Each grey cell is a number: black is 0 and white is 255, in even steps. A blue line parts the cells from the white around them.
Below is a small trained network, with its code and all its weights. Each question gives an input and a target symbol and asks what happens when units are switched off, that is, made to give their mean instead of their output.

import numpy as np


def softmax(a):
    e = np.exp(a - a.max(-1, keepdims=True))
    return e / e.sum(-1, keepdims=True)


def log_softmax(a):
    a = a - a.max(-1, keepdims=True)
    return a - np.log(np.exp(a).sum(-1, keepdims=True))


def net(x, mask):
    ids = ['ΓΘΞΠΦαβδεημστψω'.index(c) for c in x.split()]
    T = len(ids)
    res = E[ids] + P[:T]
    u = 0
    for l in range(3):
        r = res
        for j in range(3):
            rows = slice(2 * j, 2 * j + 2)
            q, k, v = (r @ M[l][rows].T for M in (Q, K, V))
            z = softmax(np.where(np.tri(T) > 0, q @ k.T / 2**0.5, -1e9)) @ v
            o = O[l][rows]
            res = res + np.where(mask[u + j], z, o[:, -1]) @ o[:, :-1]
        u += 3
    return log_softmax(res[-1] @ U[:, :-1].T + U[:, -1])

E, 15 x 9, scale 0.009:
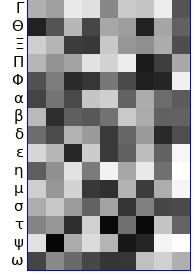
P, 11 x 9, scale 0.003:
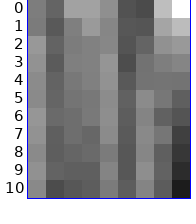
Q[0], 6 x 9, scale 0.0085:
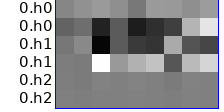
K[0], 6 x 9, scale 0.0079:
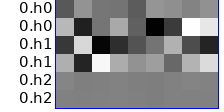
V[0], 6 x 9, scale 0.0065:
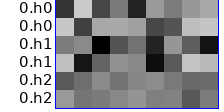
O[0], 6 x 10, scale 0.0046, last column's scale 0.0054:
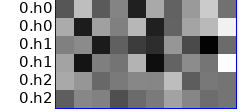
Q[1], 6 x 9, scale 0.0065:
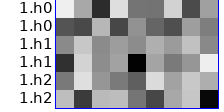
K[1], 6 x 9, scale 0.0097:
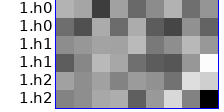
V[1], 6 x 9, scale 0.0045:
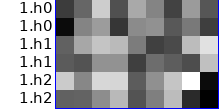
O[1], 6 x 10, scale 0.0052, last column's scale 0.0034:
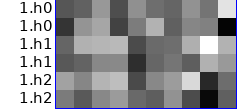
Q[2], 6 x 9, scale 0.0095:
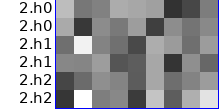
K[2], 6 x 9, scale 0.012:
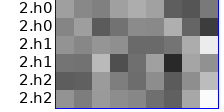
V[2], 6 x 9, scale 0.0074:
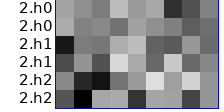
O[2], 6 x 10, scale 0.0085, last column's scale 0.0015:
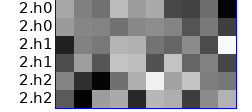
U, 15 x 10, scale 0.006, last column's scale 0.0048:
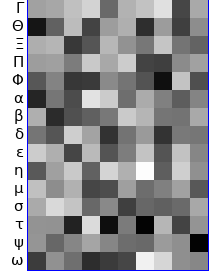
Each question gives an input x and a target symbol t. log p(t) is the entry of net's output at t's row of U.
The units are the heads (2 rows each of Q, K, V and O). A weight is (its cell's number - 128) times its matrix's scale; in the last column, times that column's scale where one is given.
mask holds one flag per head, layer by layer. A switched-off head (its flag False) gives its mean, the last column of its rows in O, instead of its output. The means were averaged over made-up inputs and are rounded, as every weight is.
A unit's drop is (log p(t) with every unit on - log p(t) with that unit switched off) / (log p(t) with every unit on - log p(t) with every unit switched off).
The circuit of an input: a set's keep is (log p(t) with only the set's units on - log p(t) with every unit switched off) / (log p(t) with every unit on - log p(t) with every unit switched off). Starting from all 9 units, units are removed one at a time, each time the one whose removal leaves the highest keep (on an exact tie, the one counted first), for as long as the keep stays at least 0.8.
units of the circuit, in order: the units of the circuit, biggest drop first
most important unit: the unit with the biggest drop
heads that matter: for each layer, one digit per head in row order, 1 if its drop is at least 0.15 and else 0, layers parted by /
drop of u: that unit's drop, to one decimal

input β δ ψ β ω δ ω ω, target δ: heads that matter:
100 / 001 / 001
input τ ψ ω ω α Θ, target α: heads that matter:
110 / 000 / 010
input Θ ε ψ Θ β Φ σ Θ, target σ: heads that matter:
110 / 000 / 001
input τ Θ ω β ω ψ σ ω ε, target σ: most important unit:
2.h2
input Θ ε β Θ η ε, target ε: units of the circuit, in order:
1.h0, 2.h1
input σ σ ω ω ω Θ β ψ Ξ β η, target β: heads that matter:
010 / 010 / 001
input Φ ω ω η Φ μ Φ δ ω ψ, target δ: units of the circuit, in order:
2.h2, 1.h2
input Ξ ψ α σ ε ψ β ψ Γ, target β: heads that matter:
010 / 010 / 001
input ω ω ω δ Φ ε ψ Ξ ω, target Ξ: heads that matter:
100 / 010 / 001
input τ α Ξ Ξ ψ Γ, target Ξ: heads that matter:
010 / 010 / 001
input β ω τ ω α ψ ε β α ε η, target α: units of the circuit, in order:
2.h1, 0.h1, 1.h2
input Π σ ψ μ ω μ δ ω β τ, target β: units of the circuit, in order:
0.h0, 1.h1, 2.h2
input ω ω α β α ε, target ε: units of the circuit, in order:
1.h0, 2.h1, 0.h0
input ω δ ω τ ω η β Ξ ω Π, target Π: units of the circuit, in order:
2.h0, 0.h1
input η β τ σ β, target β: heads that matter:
000 / 010 / 001
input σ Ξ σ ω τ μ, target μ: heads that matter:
010 / 000 / 010
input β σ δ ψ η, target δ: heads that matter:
010 / 001 / 001
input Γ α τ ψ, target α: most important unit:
2.h1
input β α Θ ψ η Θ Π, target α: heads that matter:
010 / 000 / 010
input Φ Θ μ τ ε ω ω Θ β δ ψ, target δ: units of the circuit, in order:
1.h2, 2.h2
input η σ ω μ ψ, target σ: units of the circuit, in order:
2.h2
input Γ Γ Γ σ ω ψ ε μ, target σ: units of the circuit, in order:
2.h2, 0.h0, 0.h1
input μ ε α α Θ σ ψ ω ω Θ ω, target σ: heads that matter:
100 / 000 / 001
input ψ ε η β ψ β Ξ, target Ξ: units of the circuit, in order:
2.h2, 1.h1, 0.h1
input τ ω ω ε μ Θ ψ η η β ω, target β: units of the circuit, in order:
0.h0, 2.h2, 1.h1
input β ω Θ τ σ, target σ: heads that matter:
010 / 000 / 001
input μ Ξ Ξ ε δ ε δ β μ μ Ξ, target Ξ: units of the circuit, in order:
1.h1, 2.h2
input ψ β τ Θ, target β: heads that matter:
100 / 000 / 001
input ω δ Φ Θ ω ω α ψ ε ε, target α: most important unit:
0.h0
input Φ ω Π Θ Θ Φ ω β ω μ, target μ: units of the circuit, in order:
2.h1, 0.h1, 0.h0, 1.h2
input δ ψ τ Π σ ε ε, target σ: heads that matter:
100 / 000 / 001
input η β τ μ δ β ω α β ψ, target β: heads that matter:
000 / 010 / 001
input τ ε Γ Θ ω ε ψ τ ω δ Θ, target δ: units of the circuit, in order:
2.h2, 0.h1, 1.h2
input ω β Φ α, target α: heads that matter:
000 / 000 / 010
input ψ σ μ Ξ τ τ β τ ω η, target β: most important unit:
0.h1
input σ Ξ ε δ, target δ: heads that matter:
000 / 001 / 001
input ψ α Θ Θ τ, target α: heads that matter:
100 / 000 / 010
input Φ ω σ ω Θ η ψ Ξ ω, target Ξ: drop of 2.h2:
0.8
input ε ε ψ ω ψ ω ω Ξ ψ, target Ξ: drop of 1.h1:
0.3
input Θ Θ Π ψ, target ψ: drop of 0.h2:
0.0
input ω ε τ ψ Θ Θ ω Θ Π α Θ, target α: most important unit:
0.h0
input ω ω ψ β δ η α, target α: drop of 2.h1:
0.9
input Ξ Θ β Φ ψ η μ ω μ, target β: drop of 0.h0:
0.2
